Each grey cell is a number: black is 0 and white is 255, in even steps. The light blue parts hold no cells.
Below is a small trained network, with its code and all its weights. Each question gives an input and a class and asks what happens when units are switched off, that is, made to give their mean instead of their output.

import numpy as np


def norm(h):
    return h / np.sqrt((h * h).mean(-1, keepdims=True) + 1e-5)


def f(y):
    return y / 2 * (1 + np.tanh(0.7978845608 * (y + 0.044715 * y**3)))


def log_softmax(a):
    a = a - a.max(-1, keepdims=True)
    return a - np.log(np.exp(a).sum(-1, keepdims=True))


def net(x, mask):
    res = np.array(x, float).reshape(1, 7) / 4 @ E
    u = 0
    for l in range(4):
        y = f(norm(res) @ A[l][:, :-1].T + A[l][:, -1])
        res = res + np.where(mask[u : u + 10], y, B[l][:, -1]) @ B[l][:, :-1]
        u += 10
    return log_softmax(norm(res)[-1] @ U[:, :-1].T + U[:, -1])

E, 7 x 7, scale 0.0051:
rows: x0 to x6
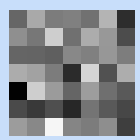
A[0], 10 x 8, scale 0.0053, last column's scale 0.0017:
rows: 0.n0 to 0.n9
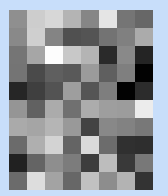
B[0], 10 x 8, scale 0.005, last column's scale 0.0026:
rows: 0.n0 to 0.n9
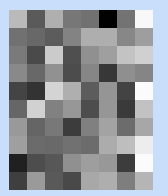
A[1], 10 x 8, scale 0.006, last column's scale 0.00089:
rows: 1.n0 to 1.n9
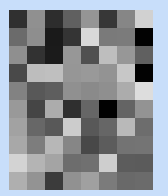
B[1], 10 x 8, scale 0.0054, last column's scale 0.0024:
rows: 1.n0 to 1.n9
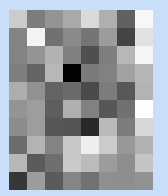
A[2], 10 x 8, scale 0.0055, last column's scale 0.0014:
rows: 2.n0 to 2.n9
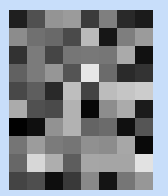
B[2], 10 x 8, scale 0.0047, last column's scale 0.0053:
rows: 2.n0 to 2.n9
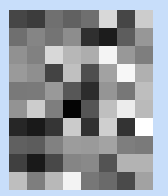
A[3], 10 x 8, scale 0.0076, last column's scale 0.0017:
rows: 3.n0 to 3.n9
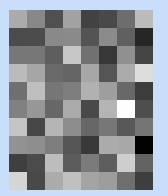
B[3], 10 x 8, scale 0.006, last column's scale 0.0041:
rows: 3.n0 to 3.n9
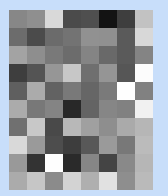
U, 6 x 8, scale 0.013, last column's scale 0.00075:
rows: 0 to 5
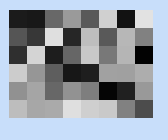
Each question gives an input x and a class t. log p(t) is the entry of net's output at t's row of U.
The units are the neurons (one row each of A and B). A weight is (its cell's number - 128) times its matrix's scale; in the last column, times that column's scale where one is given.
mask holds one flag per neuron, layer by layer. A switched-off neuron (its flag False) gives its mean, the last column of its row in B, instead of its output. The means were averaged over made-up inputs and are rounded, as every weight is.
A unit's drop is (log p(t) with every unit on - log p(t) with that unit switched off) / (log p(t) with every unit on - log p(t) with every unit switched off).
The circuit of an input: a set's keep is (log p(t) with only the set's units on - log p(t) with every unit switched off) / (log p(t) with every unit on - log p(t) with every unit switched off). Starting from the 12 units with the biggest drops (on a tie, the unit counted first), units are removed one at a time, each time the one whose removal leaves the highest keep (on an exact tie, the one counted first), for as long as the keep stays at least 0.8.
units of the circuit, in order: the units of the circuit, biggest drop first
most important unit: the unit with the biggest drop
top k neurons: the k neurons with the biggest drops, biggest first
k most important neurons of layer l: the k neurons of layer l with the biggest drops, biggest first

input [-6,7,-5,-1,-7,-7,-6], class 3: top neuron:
[1.n6]
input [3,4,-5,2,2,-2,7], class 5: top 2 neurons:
[1.n8; 3.n9]
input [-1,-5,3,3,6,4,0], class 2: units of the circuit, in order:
[1.n0; 3.n4; 2.n6]
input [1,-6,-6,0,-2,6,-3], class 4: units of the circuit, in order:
[2.n9; 3.n0]
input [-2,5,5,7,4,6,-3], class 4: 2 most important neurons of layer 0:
[0.n3; 0.n8]
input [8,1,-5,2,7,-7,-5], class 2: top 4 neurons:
[0.n9; 0.n4; 1.n1; 0.n1]
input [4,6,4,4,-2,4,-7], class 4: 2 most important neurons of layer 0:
[0.n3; 0.n9]
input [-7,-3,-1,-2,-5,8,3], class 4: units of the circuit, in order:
[1.n5; 3.n0; 2.n9]
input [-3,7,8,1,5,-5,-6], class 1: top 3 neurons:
[1.n3; 2.n8; 3.n8]
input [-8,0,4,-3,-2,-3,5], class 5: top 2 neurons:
[1.n7; 0.n7]
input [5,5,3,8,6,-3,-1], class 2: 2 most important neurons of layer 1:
[1.n1; 1.n2]
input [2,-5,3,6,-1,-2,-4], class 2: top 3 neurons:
[1.n1; 1.n0; 0.n7]
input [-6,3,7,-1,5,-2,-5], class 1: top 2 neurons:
[1.n3; 2.n8]
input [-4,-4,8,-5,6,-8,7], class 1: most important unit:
0.n2
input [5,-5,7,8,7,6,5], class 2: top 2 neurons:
[1.n1; 1.n0]
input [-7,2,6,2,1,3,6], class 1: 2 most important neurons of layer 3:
[3.n8; 3.n7]
